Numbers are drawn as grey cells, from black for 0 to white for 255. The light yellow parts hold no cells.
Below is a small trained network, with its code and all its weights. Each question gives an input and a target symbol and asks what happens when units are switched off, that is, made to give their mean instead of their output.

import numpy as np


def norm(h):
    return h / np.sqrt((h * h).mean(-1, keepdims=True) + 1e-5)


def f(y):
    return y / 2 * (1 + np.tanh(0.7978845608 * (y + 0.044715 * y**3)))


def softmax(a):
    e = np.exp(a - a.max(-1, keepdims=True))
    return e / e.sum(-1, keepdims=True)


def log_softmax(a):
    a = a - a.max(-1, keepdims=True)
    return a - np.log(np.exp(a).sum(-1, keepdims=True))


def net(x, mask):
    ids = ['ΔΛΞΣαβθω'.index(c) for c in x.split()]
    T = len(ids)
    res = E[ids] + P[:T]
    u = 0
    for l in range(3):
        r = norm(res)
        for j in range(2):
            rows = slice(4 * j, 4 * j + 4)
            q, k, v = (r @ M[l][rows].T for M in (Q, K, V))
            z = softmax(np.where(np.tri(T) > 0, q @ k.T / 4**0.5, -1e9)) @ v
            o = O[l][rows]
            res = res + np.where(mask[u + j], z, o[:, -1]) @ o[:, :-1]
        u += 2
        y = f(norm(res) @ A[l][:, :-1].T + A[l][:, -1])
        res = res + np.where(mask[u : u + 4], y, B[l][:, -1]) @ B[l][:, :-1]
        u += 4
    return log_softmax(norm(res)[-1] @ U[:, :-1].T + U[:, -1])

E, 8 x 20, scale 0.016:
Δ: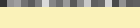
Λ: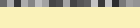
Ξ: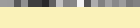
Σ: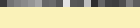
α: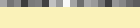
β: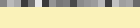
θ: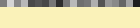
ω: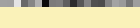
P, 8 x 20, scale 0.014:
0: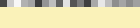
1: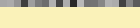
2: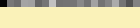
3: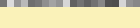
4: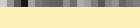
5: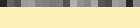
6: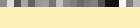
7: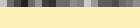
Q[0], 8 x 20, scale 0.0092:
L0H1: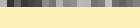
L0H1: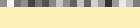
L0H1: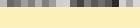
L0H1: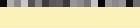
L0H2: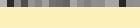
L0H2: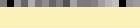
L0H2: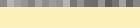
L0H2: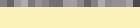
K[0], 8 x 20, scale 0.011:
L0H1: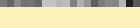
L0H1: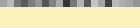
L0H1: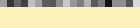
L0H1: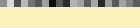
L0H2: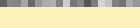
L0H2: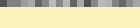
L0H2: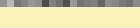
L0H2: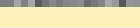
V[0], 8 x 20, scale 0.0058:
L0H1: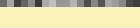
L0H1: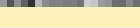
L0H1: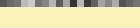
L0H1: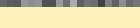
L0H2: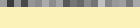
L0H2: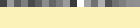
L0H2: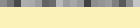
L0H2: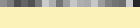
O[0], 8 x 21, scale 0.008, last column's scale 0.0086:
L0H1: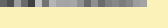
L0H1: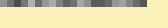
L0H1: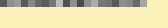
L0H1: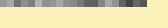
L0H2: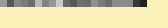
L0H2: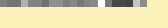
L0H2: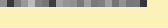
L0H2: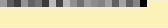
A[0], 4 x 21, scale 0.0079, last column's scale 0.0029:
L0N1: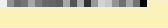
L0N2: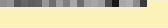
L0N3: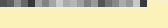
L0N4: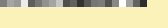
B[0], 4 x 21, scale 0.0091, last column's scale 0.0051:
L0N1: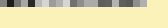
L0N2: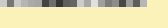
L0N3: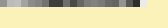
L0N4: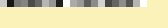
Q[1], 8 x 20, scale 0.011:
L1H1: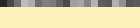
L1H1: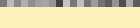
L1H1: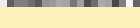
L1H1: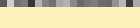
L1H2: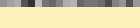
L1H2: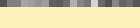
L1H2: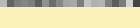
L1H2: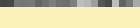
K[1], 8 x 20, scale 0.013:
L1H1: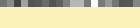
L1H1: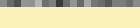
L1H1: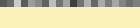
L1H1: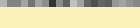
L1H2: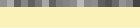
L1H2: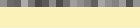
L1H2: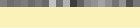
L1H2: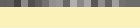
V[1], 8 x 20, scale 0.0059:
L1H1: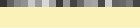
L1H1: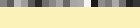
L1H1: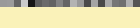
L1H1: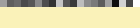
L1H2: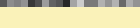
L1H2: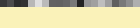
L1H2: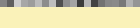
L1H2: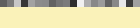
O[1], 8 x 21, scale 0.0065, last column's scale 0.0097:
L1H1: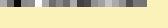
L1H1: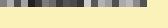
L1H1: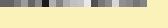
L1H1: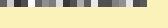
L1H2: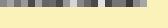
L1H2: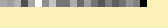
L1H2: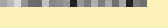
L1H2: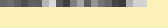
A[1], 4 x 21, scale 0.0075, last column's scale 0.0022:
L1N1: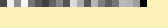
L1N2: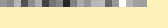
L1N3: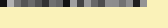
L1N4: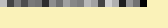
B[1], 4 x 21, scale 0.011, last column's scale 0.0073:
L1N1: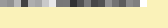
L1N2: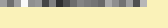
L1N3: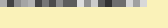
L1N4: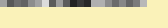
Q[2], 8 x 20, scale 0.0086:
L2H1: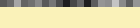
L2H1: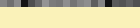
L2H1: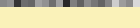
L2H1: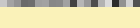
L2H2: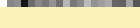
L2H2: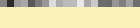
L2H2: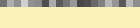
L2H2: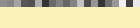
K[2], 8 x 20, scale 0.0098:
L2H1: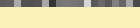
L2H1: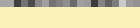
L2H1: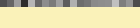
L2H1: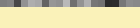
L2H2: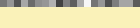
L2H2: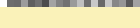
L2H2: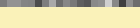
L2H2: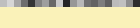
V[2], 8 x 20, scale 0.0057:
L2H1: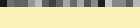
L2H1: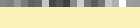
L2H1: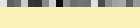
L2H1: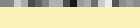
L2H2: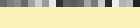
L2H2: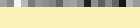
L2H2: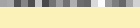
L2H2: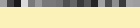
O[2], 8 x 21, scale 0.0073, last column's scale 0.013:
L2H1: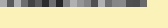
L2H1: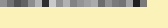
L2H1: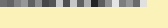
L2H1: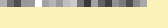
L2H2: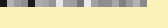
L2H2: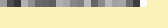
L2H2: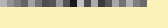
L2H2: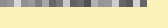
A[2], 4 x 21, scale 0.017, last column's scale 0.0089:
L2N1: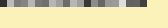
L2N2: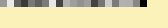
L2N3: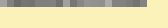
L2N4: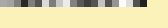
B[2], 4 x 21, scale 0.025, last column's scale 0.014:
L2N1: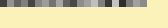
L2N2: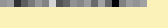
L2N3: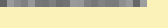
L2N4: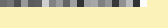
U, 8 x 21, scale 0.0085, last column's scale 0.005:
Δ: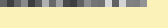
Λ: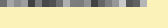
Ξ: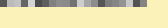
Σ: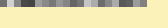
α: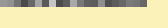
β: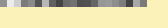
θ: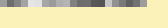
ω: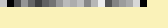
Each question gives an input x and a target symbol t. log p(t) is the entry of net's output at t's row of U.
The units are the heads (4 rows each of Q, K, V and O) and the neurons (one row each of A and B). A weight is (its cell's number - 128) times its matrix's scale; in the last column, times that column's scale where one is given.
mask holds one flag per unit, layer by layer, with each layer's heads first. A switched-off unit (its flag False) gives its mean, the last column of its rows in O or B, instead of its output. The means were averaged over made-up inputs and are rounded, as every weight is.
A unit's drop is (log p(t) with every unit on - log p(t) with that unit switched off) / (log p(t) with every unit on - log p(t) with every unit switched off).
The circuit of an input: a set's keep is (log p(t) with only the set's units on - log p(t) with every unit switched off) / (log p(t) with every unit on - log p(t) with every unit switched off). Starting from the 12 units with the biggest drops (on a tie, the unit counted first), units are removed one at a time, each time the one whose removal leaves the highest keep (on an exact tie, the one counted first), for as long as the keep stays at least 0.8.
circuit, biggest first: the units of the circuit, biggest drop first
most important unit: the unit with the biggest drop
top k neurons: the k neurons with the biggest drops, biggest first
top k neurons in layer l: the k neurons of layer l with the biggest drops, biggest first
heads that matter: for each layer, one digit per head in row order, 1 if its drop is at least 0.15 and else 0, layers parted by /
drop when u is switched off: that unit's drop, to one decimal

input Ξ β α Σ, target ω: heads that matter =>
10 / 00 / 00
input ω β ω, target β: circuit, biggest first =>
(L2N4 L1H1)
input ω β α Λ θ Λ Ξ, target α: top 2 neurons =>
(L2N2 L1N1)
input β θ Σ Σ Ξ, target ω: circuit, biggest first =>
(L2N4)
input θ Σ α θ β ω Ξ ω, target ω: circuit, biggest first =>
(L2N4 L1N1)
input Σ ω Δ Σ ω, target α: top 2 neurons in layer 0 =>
(L0N4 L0N3)
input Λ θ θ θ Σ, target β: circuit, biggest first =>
(L2H2 L2N4 L1H1)
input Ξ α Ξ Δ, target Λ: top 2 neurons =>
(L0N2 L2N4)
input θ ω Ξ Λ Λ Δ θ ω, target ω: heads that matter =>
01 / 01 / 00
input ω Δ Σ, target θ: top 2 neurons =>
(L2N4 L0N4)
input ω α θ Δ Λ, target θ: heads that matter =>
00 / 10 / 00
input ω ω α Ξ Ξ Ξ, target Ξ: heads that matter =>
00 / 10 / 00
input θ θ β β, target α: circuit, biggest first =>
(L0H2 L2N2)
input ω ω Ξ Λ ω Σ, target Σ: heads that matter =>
10 / 10 / 00
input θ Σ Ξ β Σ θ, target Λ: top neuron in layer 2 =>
(L2N4)
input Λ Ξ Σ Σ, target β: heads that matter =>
01 / 00 / 10
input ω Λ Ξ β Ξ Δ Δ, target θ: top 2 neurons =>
(L0N2 L2N4)
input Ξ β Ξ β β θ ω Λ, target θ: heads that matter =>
10 / 00 / 00
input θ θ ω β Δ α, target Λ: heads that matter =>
00 / 10 / 00
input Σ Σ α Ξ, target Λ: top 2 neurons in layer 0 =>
(L0N2 L0N3)
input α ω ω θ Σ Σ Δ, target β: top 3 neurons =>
(L0N2 L2N4 L1N3)
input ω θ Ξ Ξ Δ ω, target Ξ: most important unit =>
L1H1
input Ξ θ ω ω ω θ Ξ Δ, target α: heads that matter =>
10 / 00 / 00
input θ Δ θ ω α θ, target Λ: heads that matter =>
00 / 10 / 00
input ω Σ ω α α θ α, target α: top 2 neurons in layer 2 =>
(L2N2 L2N4)
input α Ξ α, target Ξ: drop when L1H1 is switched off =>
0.1
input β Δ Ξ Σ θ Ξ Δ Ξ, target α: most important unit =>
L0H2
